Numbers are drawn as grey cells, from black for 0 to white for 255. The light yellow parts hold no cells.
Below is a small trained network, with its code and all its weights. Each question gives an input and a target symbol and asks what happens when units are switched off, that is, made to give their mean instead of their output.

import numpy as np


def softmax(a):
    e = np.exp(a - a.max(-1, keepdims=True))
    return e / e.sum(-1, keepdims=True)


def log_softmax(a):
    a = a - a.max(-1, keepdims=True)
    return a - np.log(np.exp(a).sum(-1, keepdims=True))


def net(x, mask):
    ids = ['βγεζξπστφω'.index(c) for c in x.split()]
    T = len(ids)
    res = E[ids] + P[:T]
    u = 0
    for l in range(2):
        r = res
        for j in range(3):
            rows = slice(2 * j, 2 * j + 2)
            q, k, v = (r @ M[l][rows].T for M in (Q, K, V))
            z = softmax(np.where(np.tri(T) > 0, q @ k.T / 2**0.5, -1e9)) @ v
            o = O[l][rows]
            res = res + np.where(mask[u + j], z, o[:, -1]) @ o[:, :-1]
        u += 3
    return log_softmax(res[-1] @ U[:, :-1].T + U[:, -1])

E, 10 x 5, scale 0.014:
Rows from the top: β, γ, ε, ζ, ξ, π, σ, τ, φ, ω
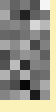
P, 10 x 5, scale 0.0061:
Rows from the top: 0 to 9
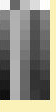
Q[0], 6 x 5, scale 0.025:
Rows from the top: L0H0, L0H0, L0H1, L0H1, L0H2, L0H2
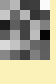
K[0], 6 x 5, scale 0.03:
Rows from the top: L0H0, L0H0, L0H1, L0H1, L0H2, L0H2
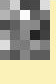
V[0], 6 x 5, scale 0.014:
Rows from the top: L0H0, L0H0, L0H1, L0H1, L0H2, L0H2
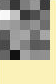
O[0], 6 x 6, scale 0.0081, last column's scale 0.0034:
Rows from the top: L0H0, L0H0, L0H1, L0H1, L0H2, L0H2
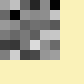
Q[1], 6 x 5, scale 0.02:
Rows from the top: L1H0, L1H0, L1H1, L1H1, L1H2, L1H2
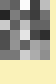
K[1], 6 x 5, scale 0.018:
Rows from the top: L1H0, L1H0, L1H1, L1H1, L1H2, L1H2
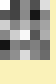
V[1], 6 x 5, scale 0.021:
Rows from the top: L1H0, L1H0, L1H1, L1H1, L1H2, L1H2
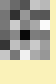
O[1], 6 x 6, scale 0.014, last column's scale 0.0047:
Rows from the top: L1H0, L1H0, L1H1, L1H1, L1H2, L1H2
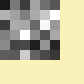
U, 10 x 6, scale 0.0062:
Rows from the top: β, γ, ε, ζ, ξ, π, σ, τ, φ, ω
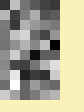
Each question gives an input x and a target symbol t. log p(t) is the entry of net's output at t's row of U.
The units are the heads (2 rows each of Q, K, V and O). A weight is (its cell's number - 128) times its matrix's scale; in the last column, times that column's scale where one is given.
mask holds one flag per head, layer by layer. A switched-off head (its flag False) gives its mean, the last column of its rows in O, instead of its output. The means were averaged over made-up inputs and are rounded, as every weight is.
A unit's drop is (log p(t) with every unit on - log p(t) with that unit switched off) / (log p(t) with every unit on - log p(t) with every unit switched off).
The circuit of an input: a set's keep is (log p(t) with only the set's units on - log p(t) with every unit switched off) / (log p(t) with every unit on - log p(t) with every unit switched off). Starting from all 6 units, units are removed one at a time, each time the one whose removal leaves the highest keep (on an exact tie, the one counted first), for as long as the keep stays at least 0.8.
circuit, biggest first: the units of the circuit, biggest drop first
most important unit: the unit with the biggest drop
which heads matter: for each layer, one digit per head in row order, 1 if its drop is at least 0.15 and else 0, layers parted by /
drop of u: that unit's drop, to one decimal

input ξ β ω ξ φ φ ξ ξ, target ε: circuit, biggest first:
L1H2, L1H1, L0H0, L0H2
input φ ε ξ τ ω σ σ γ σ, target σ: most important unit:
L1H2
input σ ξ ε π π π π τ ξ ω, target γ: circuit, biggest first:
L0H2, L1H1, L1H2, L0H0
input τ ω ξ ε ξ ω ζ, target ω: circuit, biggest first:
L1H0, L0H0
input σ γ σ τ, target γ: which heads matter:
001 / 011
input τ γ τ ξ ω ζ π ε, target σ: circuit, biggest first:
L0H2, L1H2
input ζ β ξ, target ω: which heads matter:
111 / 110
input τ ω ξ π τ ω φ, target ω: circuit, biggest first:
L1H2, L1H0
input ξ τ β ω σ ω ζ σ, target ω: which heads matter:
110 / 111
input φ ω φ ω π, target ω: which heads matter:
111 / 101
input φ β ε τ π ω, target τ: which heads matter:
001 / 110
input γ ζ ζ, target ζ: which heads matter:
100 / 110
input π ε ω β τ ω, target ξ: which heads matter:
101 / 010
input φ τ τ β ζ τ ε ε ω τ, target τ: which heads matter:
001 / 110
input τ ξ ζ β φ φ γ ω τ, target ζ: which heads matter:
001 / 101
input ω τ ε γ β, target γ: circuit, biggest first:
L1H1, L0H0
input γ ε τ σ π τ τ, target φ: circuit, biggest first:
L1H2, L0H0, L1H0
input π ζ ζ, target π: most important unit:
L0H0
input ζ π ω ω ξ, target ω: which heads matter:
101 / 110
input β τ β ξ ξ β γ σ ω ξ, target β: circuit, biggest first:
L1H0
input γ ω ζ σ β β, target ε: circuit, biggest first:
L0H2, L1H2, L0H0
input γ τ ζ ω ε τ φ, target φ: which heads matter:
000 / 111
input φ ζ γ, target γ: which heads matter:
101 / 010
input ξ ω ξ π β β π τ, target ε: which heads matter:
101 / 011
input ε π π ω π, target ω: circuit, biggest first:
L0H1, L1H0, L0H0
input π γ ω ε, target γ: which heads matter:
100 / 010
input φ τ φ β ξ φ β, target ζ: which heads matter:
000 / 010
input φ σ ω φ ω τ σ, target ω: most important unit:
L1H2
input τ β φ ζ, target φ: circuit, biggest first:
L0H0, L1H2
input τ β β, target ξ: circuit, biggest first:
L1H1, L0H2
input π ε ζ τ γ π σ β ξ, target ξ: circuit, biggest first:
L0H0, L1H1, L0H2
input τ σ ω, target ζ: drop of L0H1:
0.1
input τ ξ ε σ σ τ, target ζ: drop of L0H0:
-0.1
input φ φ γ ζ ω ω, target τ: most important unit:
L1H1
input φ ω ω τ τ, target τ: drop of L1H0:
0.2
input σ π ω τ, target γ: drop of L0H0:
0.1
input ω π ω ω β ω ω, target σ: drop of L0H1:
0.0
